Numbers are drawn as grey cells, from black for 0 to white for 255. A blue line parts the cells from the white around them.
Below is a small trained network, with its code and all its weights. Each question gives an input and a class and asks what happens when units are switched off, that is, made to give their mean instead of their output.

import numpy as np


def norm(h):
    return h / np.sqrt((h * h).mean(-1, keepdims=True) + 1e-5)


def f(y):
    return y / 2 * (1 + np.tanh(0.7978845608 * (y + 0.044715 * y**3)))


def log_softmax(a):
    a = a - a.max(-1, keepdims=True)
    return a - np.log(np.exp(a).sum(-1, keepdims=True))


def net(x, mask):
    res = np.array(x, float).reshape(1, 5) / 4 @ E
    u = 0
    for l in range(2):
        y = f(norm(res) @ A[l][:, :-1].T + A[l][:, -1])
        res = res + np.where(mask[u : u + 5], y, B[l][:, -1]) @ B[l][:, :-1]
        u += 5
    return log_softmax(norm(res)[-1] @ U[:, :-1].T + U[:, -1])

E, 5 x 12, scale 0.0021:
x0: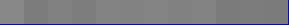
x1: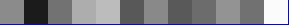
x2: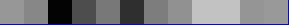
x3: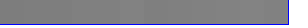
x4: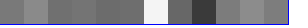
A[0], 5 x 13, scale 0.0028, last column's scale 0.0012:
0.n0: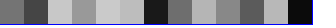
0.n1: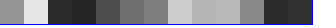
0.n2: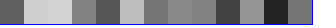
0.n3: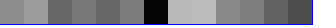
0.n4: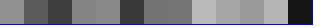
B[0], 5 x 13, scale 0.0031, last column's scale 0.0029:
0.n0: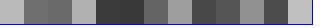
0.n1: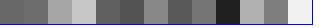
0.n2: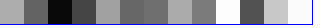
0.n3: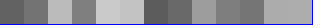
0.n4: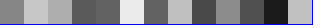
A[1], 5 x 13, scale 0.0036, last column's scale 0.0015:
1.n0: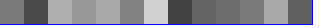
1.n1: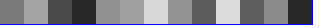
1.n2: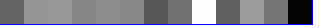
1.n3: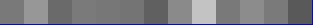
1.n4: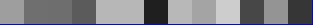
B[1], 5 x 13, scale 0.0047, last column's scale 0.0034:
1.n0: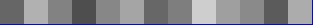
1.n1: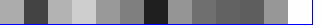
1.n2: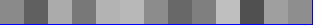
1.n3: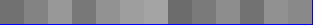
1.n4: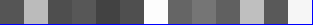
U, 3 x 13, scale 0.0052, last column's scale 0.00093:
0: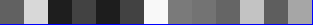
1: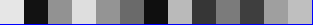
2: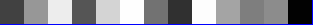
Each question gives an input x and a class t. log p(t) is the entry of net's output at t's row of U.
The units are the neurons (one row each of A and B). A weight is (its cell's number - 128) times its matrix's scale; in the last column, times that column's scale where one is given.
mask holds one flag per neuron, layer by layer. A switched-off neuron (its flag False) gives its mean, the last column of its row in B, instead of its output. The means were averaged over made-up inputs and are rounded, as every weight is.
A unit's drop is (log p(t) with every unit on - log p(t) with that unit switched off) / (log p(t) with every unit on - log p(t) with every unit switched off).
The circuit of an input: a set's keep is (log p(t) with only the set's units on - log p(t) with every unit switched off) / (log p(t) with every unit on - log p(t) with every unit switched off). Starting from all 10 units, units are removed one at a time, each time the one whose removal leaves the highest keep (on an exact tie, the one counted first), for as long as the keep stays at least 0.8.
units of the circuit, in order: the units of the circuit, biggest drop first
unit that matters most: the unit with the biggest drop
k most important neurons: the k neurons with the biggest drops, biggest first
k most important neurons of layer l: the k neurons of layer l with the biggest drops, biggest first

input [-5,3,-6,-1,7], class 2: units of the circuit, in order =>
(1.n0)
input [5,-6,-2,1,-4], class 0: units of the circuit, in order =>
(0.n2 1.n4)
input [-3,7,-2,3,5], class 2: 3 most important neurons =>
(1.n0 1.n4 0.n2)
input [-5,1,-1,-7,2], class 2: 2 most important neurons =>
(0.n2 1.n0)
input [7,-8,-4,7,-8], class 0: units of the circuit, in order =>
(0.n2 1.n4)
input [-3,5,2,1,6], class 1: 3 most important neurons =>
(0.n1 1.n1 0.n3)
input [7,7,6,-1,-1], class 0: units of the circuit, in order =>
(1.n4 0.n4)
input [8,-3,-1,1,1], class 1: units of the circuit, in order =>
(0.n2 1.n1)
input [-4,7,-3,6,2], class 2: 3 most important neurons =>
(1.n0 1.n4 0.n2)
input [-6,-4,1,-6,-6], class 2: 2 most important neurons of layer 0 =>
(0.n1 0.n3)
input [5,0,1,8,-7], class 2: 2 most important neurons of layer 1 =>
(1.n2 1.n1)
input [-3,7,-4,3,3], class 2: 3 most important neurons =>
(1.n0 1.n4 1.n1)
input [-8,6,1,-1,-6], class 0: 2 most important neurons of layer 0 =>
(0.n1 0.n4)
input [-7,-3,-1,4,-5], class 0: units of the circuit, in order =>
(1.n4)
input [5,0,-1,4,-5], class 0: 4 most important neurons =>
(0.n1 1.n4 1.n1 0.n3)
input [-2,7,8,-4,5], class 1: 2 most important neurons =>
(1.n1 0.n4)
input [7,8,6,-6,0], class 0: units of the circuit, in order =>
(1.n4 0.n4)
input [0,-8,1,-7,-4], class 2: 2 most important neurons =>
(0.n1 1.n2)
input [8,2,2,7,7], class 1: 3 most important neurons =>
(0.n1 1.n1 1.n4)
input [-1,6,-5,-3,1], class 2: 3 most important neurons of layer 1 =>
(1.n0 1.n4 1.n1)
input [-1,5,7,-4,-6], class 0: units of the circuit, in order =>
(1.n4)
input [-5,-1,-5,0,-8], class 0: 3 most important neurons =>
(1.n4 0.n1 0.n2)
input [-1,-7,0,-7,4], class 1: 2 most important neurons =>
(0.n2 1.n4)
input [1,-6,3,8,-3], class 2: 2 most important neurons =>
(0.n1 1.n1)
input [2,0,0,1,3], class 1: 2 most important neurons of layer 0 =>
(0.n1 0.n3)
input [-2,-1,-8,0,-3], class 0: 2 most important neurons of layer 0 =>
(0.n2 0.n1)
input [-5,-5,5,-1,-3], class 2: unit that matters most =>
0.n1
